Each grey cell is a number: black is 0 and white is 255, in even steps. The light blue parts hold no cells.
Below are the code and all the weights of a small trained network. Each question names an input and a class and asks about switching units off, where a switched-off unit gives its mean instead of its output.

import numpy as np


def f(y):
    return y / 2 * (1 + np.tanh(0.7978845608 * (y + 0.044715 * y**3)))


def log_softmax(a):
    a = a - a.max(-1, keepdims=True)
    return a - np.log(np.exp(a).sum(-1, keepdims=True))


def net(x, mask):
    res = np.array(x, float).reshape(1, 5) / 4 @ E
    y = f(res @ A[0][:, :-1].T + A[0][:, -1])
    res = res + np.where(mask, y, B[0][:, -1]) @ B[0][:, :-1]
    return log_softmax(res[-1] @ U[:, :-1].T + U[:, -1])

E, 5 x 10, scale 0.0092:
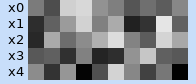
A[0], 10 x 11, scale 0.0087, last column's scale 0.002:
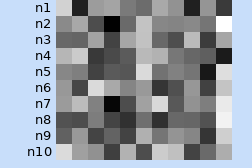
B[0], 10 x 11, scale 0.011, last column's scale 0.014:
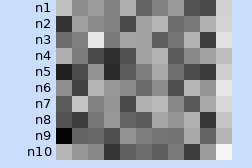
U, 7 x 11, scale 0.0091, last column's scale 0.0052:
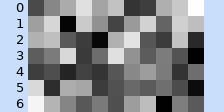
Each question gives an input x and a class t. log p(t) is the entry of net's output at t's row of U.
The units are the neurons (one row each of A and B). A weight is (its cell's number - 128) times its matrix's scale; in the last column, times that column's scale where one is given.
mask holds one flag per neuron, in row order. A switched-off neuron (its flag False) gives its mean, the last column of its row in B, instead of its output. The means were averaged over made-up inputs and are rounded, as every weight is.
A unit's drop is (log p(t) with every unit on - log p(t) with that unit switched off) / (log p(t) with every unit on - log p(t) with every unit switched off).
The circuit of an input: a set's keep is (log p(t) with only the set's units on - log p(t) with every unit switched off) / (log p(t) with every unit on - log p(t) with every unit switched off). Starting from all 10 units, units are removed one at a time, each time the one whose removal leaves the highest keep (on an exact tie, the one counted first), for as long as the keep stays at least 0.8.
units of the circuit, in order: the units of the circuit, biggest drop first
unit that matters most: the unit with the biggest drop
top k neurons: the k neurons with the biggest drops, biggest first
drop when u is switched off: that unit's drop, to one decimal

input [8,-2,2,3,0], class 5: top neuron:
[n10]
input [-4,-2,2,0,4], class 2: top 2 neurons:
[n7; n4]
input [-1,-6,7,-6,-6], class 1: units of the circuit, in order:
[n5; n3; n4]
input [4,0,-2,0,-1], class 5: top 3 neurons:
[n10; n7; n2]
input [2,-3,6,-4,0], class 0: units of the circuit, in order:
[n5; n10]
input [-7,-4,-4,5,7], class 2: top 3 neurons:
[n7; n4; n2]
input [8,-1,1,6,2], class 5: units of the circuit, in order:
[n5; n2]
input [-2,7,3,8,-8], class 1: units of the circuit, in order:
[n3; n5]
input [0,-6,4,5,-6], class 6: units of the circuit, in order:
[n2; n9]
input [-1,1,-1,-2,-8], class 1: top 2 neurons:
[n3; n6]
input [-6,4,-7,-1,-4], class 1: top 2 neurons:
[n5; n3]
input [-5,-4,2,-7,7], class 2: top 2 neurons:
[n7; n4]
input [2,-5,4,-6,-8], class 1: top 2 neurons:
[n3; n6]
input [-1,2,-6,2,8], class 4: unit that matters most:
n8
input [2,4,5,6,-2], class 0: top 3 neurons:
[n5; n10; n4]
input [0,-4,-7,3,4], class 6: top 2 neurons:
[n1; n10]
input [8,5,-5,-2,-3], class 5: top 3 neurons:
[n2; n7; n1]
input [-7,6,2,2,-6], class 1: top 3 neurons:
[n3; n6; n5]
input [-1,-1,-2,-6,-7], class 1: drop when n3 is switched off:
0.3
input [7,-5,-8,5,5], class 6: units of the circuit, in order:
[n1]
